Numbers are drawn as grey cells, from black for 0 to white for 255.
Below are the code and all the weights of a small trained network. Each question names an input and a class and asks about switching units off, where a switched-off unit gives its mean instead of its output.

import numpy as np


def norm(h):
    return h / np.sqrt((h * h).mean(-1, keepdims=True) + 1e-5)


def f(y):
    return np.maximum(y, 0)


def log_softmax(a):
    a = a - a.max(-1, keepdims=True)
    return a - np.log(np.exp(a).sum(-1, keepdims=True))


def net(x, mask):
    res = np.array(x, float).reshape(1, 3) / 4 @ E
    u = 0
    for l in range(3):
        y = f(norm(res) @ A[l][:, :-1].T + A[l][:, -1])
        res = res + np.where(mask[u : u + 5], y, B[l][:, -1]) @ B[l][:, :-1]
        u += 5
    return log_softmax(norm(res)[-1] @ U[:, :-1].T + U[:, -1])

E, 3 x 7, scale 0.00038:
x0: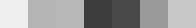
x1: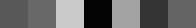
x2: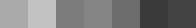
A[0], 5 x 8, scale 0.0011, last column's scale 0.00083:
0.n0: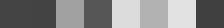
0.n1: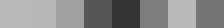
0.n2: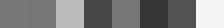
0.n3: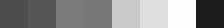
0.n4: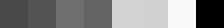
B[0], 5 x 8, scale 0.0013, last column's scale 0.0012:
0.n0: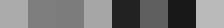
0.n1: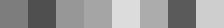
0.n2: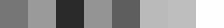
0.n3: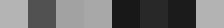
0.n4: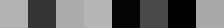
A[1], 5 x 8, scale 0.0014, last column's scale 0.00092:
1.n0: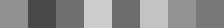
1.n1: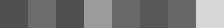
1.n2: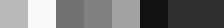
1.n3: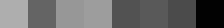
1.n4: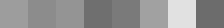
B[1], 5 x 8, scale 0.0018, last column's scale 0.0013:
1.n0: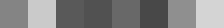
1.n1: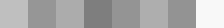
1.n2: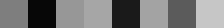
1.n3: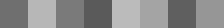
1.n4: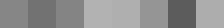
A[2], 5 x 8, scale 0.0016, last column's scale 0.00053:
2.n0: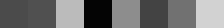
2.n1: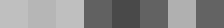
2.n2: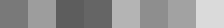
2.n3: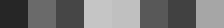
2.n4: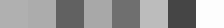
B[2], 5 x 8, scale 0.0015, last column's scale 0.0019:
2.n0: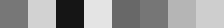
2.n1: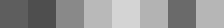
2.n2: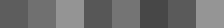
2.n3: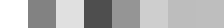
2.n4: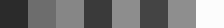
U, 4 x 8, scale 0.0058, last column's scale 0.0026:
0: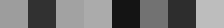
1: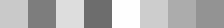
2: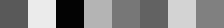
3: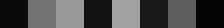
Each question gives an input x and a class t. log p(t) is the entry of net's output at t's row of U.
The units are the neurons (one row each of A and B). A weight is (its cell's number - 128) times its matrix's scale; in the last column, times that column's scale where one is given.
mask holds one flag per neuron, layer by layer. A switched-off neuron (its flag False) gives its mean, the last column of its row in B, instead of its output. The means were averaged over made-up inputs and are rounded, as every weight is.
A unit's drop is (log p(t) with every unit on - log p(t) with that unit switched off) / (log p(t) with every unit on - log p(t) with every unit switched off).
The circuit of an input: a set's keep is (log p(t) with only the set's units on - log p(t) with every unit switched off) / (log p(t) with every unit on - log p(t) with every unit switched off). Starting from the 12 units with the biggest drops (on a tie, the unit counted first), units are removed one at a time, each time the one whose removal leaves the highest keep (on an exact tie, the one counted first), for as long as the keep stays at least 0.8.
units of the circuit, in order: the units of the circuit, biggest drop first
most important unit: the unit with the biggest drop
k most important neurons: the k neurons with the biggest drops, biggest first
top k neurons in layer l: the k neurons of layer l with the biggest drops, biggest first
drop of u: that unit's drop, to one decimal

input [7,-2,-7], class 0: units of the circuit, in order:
0.n3, 0.n4
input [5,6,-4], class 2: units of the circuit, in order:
2.n0, 1.n1
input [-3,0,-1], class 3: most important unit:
1.n1
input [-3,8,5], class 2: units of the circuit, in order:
2.n0, 0.n2
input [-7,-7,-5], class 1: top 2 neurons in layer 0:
0.n2, 0.n0
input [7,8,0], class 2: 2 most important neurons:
2.n0, 1.n1
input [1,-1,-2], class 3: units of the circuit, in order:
2.n4, 2.n0
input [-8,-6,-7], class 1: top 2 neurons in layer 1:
1.n2, 1.n1
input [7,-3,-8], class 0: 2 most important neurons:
0.n3, 0.n4
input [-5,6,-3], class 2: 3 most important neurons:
2.n0, 0.n1, 1.n4
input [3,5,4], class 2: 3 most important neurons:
2.n0, 1.n1, 0.n0
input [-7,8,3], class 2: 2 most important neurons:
2.n0, 0.n1
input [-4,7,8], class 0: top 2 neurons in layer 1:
1.n2, 1.n0
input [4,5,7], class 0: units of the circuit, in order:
1.n2
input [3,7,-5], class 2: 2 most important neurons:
2.n0, 1.n2
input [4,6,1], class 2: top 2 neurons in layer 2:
2.n0, 2.n3
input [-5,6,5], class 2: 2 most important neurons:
2.n0, 0.n0
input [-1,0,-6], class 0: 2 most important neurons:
0.n4, 0.n3
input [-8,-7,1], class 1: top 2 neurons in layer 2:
2.n3, 2.n0
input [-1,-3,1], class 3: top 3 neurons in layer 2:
2.n0, 2.n4, 2.n2
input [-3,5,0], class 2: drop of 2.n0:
0.5
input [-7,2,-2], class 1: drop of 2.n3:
0.4
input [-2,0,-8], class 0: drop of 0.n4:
0.1
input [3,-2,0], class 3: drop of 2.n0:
0.2
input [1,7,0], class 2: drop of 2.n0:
0.6
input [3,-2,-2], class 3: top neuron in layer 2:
2.n4
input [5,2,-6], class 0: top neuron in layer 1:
1.n1
